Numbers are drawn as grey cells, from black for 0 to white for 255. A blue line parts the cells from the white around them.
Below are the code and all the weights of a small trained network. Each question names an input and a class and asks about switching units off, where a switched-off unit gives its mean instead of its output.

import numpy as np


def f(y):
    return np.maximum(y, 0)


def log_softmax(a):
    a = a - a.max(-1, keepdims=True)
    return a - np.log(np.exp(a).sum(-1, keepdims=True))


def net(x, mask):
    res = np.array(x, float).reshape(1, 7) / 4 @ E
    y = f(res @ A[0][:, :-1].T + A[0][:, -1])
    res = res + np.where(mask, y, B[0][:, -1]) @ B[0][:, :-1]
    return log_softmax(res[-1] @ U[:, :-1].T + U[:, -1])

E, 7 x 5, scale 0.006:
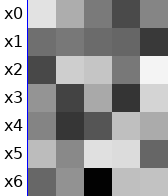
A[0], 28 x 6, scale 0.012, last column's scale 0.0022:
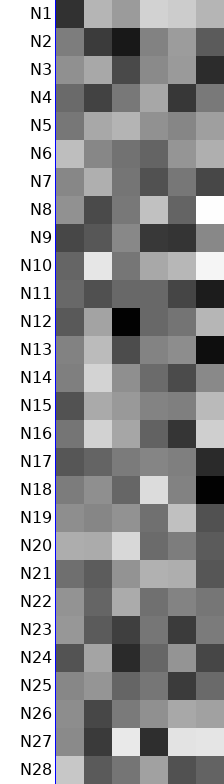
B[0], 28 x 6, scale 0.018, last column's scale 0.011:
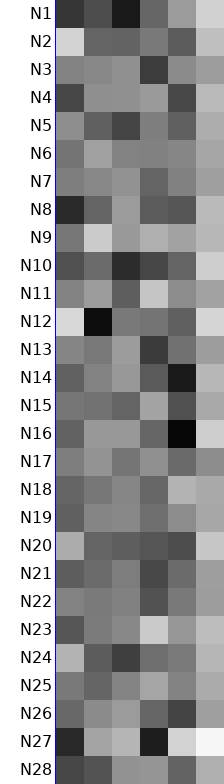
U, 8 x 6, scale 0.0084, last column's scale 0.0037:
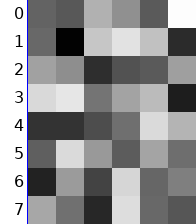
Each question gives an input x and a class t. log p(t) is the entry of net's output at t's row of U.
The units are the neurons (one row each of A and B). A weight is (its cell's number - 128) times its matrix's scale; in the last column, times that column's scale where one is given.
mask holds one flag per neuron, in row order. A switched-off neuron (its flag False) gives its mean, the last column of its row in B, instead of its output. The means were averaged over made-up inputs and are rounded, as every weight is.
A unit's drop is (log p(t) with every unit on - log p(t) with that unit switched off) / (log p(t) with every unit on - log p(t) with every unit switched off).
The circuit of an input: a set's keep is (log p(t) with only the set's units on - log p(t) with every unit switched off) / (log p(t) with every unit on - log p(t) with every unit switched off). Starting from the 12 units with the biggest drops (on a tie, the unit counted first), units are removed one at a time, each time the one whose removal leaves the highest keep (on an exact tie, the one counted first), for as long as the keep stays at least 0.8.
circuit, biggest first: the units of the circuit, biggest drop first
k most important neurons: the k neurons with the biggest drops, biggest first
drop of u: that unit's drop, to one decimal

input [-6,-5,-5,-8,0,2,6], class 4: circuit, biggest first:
(N18)
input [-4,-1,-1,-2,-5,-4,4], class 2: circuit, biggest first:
(N27; N24)
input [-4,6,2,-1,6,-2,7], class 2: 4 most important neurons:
(N2; N27; N24; N12)
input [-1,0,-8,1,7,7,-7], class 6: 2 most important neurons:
(N12; N4)
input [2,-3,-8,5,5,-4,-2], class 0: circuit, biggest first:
(N1; N10)
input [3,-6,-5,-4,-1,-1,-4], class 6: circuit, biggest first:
(N12; N2)
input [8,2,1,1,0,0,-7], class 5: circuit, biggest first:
(N27; N12)
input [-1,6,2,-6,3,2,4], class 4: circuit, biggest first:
(N18; N16)
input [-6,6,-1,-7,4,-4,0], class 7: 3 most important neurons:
(N12; N27; N2)
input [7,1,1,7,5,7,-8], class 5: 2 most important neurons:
(N27; N1)
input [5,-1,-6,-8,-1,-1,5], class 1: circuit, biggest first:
(N23; N12; N25)
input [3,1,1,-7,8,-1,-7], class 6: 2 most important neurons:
(N12; N27)
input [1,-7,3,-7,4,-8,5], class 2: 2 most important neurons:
(N2; N27)
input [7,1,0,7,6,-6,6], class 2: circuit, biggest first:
(N2)
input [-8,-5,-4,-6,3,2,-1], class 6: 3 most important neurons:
(N4; N27; N12)
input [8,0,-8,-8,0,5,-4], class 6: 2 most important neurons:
(N23; N12)
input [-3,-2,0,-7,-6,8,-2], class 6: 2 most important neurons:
(N12; N2)
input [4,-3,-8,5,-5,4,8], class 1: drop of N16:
0.2
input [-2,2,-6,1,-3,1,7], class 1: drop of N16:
0.1
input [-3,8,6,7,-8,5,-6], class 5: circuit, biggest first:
(N27)
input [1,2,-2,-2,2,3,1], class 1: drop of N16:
0.2
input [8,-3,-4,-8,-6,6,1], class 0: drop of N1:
0.1
